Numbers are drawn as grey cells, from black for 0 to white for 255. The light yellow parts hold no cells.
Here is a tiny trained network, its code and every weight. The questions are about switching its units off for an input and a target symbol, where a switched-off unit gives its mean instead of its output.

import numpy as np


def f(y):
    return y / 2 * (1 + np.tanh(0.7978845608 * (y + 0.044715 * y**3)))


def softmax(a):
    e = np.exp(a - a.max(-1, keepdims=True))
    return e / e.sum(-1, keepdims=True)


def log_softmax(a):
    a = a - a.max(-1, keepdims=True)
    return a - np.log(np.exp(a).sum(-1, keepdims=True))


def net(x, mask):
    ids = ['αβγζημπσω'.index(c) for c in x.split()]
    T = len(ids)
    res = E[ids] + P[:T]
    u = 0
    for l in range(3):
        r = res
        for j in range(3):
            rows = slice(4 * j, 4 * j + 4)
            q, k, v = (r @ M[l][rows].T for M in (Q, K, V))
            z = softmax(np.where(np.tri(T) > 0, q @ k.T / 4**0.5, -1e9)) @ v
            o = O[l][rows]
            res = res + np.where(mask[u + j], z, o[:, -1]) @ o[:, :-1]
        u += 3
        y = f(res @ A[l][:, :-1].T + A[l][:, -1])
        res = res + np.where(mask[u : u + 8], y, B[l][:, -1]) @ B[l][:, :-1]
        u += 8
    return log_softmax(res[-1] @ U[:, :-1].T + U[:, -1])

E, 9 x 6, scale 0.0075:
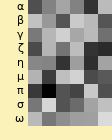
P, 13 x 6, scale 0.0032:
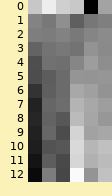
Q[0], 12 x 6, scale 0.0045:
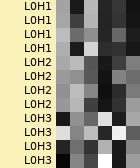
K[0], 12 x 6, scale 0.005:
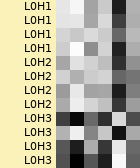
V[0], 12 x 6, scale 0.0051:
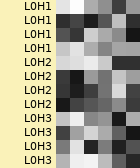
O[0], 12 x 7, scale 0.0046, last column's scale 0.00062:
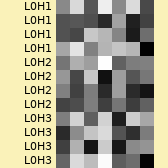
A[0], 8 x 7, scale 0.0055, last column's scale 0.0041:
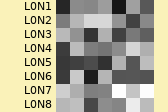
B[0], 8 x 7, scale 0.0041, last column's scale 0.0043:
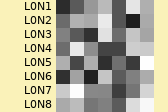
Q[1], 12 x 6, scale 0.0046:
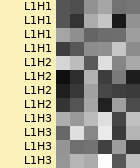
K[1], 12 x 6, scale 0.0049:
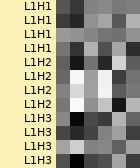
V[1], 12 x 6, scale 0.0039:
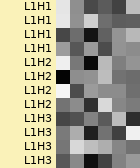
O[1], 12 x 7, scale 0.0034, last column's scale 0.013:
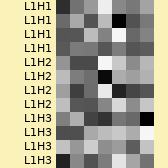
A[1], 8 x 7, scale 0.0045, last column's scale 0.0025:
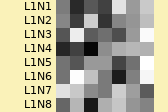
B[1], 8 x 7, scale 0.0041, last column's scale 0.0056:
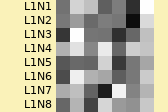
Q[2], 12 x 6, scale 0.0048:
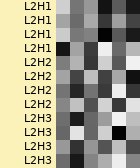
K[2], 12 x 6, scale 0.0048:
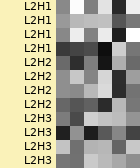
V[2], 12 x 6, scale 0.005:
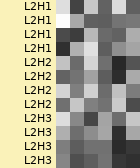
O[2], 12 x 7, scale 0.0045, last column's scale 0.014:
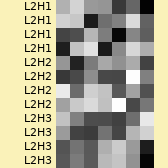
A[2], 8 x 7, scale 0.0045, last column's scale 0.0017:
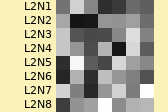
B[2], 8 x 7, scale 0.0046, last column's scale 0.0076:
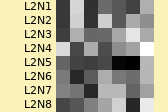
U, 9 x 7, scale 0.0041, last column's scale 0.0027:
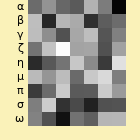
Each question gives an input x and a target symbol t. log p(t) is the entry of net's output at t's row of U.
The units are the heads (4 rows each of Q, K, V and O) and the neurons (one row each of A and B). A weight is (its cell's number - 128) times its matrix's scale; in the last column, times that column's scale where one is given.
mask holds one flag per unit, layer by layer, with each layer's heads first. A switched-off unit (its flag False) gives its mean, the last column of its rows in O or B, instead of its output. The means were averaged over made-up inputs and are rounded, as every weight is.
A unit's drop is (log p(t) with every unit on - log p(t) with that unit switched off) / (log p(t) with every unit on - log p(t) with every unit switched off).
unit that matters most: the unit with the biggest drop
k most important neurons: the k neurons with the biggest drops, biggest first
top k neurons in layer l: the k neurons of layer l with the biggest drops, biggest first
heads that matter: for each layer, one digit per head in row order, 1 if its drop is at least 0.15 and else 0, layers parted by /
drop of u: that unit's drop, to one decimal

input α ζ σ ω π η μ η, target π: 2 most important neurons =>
L0N1; L0N4
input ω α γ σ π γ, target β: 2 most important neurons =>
L0N8; L0N7
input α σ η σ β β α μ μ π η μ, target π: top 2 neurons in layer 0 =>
L0N1; L0N2
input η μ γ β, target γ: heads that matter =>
110 / 000 / 110
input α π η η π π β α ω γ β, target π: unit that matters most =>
L2H1
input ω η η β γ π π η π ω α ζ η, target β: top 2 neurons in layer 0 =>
L0N5; L0N8
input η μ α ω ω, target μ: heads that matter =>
111 / 000 / 010
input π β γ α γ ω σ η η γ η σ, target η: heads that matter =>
110 / 011 / 001
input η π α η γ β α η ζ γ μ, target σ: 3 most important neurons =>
L0N8; L0N3; L0N1
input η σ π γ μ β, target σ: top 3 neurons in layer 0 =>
L0N3; L0N1; L0N6
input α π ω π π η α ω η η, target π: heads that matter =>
000 / 001 / 110
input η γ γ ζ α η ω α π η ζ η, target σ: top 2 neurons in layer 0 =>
L0N3; L0N8
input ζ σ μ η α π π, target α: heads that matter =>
011 / 010 / 110
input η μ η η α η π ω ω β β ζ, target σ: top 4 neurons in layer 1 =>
L1N4; L1N1; L1N8; L1N2
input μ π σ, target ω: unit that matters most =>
L0H1
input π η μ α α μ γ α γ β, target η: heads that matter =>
111 / 011 / 001
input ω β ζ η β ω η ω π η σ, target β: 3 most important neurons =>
L0N8; L0N7; L1N7
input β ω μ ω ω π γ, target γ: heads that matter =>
111 / 010 / 110
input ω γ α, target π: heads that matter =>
000 / 010 / 110
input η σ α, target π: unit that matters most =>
L2H1
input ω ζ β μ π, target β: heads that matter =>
110 / 011 / 101
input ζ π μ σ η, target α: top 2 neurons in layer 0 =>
L0N6; L0N2
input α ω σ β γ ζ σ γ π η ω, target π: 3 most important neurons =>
L0N1; L0N4; L1N6
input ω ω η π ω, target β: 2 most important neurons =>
L0N8; L0N7
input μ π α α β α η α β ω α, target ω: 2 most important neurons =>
L0N2; L2N2
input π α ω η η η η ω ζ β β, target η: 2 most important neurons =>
L0N5; L0N7
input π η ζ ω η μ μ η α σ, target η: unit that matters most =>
L2H3
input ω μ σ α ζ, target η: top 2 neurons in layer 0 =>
L0N6; L0N8
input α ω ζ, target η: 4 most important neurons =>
L0N7; L2N8; L0N6; L0N8
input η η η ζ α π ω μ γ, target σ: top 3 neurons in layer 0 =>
L0N3; L0N1; L0N6
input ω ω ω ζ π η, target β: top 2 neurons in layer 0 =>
L0N8; L0N7
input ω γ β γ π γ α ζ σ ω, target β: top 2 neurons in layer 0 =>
L0N8; L0N7
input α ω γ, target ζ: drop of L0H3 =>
0.2
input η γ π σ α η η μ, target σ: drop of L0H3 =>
0.5
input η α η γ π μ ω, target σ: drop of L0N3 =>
0.3
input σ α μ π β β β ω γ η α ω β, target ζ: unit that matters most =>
L1H3
